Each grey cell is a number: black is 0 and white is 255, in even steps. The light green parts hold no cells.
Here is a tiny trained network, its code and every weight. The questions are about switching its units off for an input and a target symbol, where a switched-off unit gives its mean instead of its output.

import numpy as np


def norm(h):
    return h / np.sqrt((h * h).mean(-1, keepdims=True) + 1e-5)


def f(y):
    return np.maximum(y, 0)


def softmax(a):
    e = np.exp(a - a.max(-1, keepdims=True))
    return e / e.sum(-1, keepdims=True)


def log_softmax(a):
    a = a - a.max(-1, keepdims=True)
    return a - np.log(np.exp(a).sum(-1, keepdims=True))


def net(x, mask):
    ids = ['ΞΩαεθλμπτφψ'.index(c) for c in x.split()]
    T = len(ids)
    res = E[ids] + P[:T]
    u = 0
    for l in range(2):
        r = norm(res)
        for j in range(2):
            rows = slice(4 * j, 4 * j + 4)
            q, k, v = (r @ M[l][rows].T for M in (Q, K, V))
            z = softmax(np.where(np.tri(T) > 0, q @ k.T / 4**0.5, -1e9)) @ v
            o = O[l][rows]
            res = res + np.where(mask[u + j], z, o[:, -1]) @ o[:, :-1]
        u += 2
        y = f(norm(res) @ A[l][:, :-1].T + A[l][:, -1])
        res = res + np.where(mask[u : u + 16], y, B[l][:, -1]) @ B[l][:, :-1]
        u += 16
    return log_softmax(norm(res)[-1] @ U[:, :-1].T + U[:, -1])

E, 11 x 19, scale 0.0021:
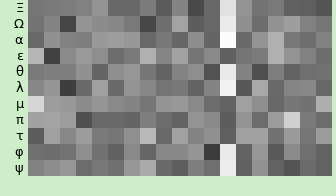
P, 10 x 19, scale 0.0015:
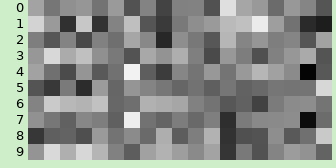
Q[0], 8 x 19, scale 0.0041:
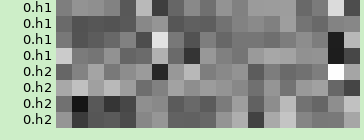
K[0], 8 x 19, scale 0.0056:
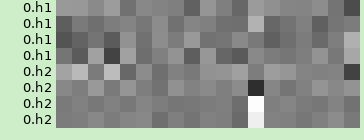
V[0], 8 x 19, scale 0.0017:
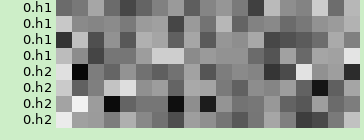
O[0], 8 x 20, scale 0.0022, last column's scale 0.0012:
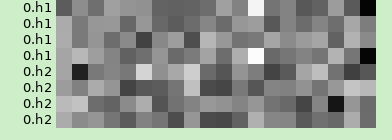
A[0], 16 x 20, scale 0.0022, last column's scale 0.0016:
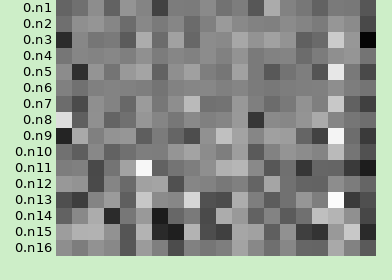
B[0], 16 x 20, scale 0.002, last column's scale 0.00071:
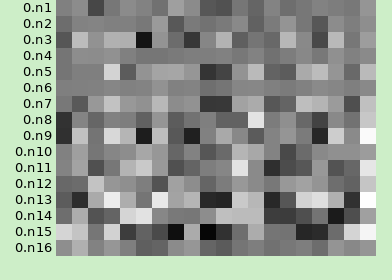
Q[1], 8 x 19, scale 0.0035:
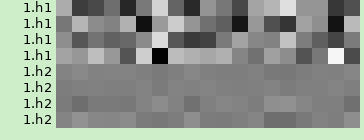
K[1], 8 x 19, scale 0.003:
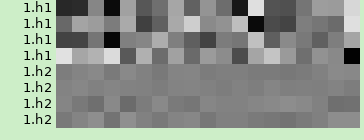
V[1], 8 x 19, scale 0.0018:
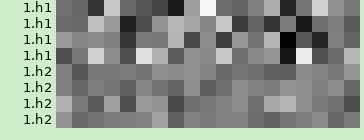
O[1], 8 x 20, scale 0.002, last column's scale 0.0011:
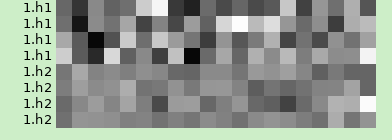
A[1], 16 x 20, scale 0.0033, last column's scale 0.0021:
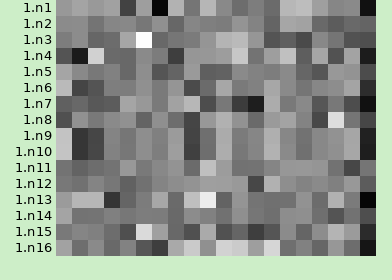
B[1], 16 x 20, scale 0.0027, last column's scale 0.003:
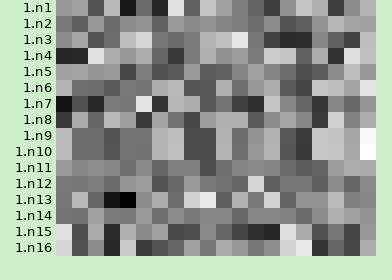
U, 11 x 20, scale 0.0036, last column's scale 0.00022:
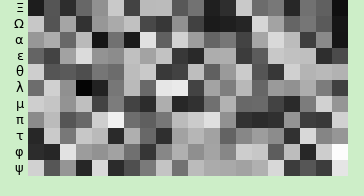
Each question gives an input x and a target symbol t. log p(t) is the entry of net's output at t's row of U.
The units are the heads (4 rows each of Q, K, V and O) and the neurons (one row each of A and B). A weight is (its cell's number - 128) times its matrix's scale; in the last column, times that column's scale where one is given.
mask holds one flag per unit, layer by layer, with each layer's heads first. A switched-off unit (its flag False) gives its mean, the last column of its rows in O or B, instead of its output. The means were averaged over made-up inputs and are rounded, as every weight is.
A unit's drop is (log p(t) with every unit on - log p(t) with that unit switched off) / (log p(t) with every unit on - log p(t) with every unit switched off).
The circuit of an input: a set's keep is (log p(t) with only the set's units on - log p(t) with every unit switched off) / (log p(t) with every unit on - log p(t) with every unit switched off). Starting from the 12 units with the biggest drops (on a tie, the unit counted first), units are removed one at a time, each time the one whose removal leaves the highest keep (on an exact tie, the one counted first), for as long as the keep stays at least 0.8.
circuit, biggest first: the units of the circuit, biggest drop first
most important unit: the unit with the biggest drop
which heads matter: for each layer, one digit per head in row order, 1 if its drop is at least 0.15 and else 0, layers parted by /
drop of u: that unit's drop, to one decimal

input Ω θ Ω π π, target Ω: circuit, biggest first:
1.h1, 1.n15
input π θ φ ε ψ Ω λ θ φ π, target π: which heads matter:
00 / 00
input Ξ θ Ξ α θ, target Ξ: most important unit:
1.h1
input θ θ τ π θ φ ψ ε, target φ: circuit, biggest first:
1.h1, 1.n4
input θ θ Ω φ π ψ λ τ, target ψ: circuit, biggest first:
1.h1, 1.n16
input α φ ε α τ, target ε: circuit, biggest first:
0.h2, 0.h1, 0.n13
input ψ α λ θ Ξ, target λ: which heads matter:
00 / 10
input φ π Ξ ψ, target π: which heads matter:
01 / 00
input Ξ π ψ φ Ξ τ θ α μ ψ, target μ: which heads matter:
01 / 00
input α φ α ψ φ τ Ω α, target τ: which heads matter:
01 / 00
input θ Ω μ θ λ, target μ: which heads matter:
11 / 00
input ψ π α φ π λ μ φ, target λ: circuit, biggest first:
1.h1, 1.n13
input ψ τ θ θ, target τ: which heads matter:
01 / 00
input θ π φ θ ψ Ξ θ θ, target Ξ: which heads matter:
00 / 00
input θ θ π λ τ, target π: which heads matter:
11 / 00
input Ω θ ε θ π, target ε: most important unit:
0.h2
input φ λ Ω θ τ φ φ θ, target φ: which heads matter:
00 / 10
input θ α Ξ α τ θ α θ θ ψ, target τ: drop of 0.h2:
1.4
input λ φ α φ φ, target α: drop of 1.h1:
1.2
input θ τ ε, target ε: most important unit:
0.h1
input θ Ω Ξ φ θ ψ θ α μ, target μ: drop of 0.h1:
0.1
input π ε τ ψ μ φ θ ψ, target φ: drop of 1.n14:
0.0
